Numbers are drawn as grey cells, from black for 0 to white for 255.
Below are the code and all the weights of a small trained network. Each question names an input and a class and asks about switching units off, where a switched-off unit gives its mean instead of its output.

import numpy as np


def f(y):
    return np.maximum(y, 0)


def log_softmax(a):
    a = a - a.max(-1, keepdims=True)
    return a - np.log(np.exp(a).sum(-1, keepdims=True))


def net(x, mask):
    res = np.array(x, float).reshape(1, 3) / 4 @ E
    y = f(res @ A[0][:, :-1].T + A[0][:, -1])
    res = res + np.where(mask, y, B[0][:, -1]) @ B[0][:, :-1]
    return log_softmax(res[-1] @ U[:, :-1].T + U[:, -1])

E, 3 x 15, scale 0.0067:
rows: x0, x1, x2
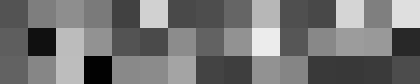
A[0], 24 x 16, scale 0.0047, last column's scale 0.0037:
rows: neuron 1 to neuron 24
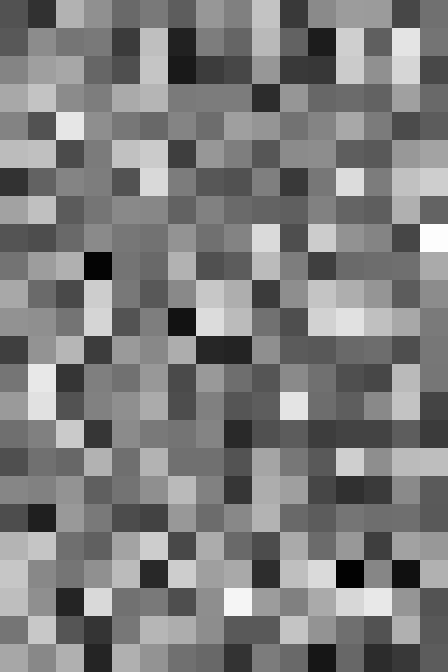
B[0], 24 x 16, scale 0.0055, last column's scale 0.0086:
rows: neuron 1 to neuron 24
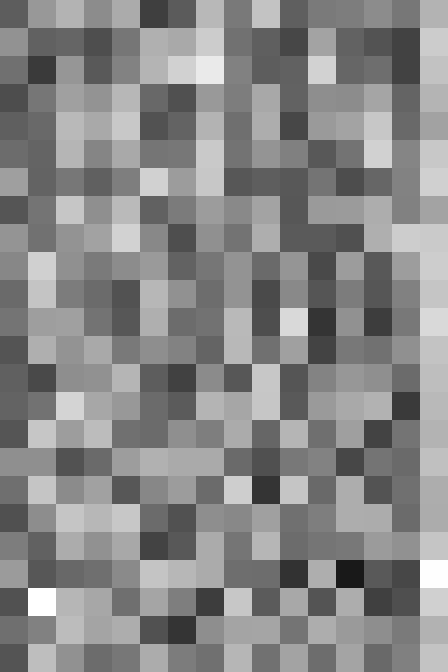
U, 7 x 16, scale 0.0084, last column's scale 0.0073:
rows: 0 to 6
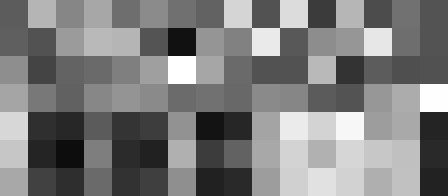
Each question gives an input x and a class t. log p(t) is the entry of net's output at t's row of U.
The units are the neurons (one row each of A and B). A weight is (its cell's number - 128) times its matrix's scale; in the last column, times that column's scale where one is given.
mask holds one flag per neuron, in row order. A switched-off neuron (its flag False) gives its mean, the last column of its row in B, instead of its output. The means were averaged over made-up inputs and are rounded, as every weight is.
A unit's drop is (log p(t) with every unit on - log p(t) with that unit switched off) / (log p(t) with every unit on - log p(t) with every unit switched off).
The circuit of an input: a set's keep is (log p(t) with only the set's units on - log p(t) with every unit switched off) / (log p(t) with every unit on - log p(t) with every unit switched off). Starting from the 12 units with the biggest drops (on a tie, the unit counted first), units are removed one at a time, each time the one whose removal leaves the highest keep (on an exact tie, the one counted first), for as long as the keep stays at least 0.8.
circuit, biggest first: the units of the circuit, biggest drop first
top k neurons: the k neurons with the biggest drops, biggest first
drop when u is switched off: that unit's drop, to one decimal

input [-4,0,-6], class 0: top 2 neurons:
[neuron 22; neuron 12]
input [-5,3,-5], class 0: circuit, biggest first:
[neuron 22]
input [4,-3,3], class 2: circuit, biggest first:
[neuron 3; neuron 2]
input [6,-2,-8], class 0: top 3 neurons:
[neuron 22; neuron 12; neuron 21]
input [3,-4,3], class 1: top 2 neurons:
[neuron 21; neuron 12]
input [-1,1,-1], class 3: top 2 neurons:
[neuron 3; neuron 2]
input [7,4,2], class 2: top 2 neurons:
[neuron 3; neuron 2]
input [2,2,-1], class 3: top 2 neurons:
[neuron 21; neuron 15]
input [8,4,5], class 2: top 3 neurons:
[neuron 3; neuron 2; neuron 7]
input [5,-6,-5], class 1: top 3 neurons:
[neuron 14; neuron 15; neuron 20]
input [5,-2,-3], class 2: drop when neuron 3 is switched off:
0.1
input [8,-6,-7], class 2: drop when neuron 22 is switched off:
-0.1
